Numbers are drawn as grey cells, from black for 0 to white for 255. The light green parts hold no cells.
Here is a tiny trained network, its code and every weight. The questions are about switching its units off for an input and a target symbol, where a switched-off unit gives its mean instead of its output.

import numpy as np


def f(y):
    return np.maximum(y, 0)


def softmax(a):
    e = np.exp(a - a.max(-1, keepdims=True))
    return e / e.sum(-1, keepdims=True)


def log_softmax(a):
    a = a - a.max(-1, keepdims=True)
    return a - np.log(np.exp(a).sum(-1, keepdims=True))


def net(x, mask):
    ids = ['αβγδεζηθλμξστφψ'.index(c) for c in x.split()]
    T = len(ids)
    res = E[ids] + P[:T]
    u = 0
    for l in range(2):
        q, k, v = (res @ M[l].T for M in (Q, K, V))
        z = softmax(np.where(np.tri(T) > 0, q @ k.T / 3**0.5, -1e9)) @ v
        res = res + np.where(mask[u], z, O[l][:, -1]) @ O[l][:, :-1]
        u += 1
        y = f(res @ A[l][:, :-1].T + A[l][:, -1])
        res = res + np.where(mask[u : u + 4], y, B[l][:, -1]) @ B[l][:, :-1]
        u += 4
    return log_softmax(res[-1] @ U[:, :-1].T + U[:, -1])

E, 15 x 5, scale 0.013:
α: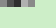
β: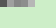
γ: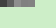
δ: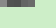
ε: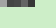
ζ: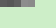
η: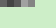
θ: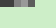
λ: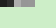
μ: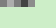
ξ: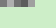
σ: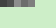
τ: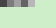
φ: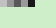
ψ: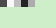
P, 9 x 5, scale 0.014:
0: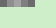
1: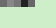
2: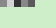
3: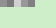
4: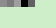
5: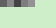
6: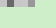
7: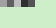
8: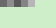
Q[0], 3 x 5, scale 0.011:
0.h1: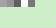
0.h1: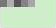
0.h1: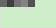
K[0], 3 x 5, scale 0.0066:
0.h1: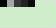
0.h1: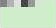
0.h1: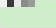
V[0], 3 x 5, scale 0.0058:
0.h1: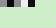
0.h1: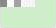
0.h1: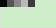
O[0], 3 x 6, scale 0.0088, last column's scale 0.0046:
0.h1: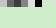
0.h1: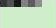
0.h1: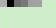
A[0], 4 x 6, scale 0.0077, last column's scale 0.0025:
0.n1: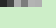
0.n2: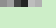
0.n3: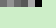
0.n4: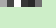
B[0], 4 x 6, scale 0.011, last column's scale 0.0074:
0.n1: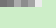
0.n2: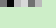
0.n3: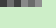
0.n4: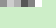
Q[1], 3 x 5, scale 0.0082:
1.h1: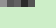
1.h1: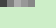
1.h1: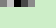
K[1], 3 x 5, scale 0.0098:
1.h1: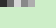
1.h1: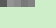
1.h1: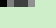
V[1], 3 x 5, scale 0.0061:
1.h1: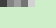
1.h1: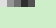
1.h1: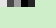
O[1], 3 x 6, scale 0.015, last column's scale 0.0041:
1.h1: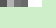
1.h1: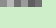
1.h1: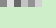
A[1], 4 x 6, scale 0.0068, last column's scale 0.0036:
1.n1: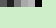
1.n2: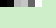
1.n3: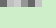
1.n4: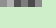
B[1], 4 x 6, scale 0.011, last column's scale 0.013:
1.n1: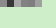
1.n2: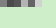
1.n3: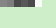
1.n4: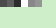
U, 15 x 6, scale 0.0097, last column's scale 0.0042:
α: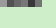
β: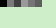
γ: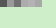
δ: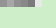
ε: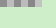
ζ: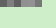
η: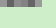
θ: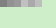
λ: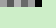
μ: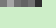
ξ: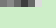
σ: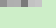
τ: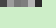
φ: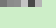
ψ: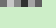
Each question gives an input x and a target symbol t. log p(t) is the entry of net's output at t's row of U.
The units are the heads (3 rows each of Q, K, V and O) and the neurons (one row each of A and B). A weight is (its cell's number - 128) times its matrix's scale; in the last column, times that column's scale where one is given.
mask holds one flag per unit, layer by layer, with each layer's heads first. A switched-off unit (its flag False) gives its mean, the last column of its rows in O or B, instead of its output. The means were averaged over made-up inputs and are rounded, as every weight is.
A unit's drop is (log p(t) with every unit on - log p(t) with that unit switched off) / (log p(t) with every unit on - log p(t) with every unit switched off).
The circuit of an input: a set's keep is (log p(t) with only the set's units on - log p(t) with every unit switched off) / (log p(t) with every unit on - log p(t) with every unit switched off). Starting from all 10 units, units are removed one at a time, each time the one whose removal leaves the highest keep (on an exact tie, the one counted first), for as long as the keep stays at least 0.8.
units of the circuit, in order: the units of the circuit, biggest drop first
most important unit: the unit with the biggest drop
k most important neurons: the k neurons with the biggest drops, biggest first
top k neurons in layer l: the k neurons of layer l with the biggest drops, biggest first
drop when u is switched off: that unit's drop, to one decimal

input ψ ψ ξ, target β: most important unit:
0.h1
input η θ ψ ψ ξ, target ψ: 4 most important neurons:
0.n4, 1.n2, 1.n4, 1.n1
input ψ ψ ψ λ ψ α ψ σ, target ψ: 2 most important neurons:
0.n4, 0.n2
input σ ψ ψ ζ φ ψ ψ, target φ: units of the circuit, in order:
1.h1, 0.h1
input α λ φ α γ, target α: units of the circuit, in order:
0.h1, 0.n2, 1.h1
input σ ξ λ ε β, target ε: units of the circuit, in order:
1.h1, 0.n2, 0.h1, 0.n4
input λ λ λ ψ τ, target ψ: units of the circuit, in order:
0.n4, 1.n2
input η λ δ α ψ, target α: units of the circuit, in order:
0.n2, 0.h1, 1.h1, 1.n2
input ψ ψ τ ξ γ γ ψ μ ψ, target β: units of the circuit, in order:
0.h1, 0.n4
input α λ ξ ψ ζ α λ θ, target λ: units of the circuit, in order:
0.h1, 1.h1, 1.n1
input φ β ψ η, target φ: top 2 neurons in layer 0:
0.n1, 0.n4
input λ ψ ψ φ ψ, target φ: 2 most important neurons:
0.n2, 0.n3
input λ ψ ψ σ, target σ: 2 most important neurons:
0.n2, 0.n4
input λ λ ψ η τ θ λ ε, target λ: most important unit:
0.h1
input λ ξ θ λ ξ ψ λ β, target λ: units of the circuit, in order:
0.h1, 1.h1, 1.n1, 0.n1
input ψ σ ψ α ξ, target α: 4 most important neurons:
0.n2, 1.n2, 0.n3, 0.n4
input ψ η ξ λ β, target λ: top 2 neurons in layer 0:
0.n2, 0.n1
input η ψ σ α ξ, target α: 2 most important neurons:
0.n2, 0.n3
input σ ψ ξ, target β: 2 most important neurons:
1.n4, 0.n1
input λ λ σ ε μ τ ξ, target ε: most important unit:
1.h1
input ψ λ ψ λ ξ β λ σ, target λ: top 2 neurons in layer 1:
1.n1, 1.n3
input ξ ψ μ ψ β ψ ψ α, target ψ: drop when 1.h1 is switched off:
0.2
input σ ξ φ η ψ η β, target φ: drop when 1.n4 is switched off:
0.1
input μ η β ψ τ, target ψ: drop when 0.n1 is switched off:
0.0
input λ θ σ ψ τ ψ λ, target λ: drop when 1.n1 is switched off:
0.2
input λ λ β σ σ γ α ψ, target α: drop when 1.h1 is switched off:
0.4
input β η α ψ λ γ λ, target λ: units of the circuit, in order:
1.h1
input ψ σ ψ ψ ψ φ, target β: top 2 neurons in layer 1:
1.n4, 1.n3
